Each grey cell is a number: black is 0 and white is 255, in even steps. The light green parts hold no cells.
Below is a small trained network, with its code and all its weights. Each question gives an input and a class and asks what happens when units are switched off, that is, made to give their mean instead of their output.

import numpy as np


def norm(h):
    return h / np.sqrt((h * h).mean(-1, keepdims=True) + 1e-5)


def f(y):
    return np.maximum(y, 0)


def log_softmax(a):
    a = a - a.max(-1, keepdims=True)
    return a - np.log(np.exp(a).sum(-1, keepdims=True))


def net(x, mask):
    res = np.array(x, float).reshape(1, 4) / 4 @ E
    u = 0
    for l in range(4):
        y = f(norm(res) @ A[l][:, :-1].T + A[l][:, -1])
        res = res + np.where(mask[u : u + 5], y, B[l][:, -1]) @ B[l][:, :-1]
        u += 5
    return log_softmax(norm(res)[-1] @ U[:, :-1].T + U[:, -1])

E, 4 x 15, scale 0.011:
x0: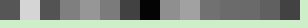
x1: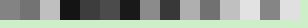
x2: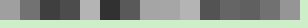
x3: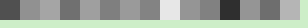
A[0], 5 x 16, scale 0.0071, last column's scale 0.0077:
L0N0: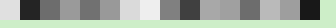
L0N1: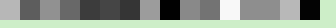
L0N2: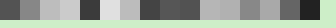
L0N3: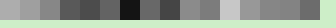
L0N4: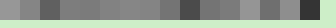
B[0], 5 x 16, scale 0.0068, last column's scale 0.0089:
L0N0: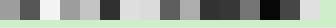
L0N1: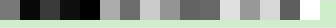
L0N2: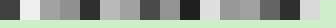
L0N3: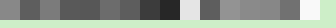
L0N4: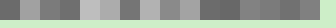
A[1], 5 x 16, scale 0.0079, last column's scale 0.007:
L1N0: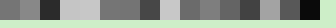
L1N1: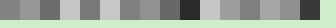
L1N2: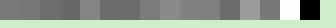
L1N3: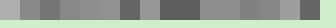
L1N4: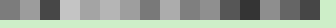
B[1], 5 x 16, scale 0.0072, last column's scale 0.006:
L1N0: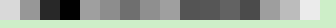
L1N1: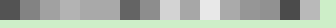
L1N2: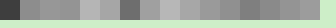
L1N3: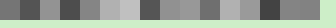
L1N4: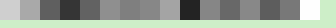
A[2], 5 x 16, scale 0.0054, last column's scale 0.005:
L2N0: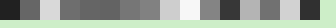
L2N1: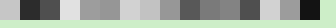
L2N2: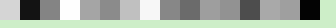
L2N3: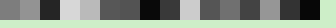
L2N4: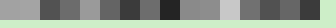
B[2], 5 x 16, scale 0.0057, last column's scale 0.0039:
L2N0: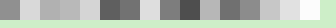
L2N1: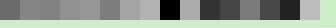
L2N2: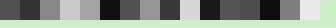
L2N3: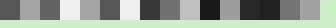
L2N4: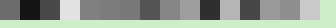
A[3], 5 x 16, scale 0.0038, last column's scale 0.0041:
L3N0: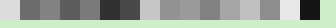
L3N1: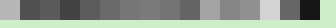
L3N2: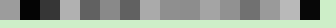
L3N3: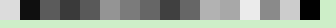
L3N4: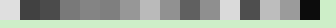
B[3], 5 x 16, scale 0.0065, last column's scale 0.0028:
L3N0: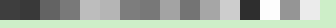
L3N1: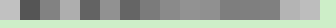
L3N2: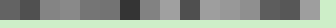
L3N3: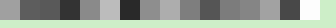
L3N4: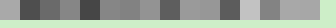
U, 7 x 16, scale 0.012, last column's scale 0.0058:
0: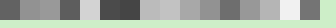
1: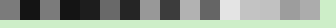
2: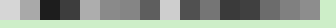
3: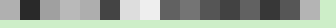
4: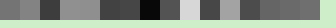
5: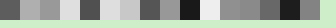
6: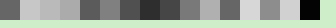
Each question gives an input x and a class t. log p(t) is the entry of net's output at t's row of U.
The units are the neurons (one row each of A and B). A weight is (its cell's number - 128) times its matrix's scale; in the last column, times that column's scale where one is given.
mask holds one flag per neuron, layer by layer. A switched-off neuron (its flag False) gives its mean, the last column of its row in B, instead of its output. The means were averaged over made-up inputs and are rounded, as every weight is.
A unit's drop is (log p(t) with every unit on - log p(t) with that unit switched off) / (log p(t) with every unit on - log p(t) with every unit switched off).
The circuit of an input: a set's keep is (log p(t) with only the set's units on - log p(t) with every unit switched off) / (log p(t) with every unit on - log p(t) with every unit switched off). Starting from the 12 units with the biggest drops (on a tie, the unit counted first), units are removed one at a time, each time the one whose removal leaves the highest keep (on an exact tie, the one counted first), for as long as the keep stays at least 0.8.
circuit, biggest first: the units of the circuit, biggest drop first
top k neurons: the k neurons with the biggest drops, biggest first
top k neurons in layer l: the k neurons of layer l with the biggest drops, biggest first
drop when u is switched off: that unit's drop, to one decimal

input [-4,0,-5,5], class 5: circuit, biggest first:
L0N2
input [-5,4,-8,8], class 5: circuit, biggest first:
L0N2, L0N3
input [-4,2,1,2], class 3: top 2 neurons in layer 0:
L0N0, L0N3
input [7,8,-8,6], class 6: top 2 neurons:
L0N1, L2N0
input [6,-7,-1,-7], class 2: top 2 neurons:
L1N0, L1N4
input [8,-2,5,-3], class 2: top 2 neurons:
L1N0, L0N3
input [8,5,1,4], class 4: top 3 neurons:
L0N1, L2N3, L0N3
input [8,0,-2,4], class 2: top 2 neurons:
L0N3, L1N0
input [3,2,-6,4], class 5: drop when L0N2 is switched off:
0.2
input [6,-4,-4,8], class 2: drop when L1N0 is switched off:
0.2
